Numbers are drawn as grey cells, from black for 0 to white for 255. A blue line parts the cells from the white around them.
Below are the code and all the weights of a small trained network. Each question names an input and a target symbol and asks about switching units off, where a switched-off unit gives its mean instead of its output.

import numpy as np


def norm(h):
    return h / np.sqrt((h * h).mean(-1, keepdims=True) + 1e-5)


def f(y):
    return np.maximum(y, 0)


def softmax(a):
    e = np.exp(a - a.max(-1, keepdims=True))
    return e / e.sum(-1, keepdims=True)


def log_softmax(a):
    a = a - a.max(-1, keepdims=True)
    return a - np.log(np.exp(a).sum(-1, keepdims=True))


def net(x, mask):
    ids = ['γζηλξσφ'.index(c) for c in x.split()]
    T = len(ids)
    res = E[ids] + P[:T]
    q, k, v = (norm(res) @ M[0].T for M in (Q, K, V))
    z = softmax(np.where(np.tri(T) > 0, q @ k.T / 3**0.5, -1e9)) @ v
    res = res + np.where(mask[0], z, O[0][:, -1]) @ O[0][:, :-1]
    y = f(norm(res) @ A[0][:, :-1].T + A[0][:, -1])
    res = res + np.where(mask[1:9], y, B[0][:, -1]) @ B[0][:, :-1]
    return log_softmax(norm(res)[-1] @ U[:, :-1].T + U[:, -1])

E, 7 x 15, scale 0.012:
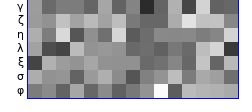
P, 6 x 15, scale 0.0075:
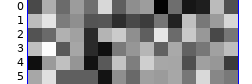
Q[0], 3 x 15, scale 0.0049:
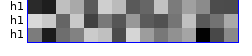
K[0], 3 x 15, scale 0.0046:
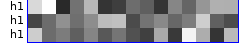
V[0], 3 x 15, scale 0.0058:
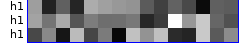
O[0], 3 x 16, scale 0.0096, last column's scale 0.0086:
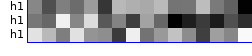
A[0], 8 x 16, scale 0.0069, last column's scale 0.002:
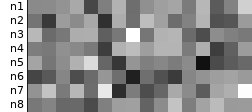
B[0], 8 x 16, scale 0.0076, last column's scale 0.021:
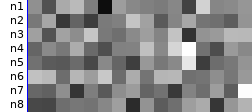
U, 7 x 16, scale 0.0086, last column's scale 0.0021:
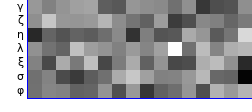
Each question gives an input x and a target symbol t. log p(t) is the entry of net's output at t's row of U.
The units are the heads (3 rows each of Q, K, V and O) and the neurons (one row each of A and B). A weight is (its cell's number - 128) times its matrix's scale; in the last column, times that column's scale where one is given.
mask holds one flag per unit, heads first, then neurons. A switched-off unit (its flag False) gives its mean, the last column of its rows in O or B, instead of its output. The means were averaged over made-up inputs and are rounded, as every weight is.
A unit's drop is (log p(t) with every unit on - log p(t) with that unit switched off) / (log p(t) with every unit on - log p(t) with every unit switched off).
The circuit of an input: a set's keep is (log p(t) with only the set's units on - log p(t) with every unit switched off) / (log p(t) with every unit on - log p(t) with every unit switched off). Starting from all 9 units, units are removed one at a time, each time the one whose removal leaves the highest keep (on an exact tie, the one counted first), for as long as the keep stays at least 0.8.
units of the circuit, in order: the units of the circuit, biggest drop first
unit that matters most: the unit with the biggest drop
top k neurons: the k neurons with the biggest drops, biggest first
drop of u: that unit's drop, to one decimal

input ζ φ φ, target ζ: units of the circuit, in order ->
[h1, n6, n8]
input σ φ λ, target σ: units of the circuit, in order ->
[h1, n2, n6]
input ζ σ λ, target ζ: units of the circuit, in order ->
[h1, n6, n8]
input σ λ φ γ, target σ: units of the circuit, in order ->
[h1, n2]
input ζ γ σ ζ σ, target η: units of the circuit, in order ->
[h1]
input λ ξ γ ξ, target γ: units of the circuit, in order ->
[h1, n5]
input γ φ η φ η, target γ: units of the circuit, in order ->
[h1, n5]
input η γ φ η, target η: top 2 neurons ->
[n3, n8]
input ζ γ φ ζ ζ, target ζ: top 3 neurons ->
[n6, n8, n7]
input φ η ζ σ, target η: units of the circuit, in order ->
[h1, n8]
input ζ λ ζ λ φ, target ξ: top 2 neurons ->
[n1, n8]
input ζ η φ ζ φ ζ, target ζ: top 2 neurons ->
[n6, n3]
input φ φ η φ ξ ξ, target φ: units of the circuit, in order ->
[h1, n7]
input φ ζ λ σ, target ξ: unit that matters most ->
n7
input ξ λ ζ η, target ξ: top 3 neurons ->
[n5, n1, n2]
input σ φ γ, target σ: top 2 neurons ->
[n2, n3]
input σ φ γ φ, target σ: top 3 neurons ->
[n2, n8, n3]
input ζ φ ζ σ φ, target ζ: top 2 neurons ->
[n6, n8]
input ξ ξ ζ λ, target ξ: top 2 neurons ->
[n5, n2]
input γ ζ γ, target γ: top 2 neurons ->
[n8, n7]
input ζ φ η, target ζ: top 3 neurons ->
[n6, n3, n8]
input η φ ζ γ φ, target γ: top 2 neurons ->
[n8, n7]
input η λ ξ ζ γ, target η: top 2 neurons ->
[n3, n2]
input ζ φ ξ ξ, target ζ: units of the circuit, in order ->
[h1, n6, n5]
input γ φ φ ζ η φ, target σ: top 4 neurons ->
[n2, n8, n3, n6]
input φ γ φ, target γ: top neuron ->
[n5]
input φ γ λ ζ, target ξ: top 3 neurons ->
[n7, n5, n2]
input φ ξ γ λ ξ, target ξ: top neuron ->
[n7]
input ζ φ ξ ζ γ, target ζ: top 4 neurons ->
[n6, n8, n7, n5]
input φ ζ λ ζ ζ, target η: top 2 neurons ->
[n8, n3]
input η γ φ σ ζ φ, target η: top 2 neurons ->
[n3, n2]
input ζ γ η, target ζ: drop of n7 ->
0.1
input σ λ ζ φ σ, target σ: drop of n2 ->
0.6
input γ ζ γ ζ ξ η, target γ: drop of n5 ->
0.2
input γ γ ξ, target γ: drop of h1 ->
1.1
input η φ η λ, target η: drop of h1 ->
0.8
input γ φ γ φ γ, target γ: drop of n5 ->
0.2
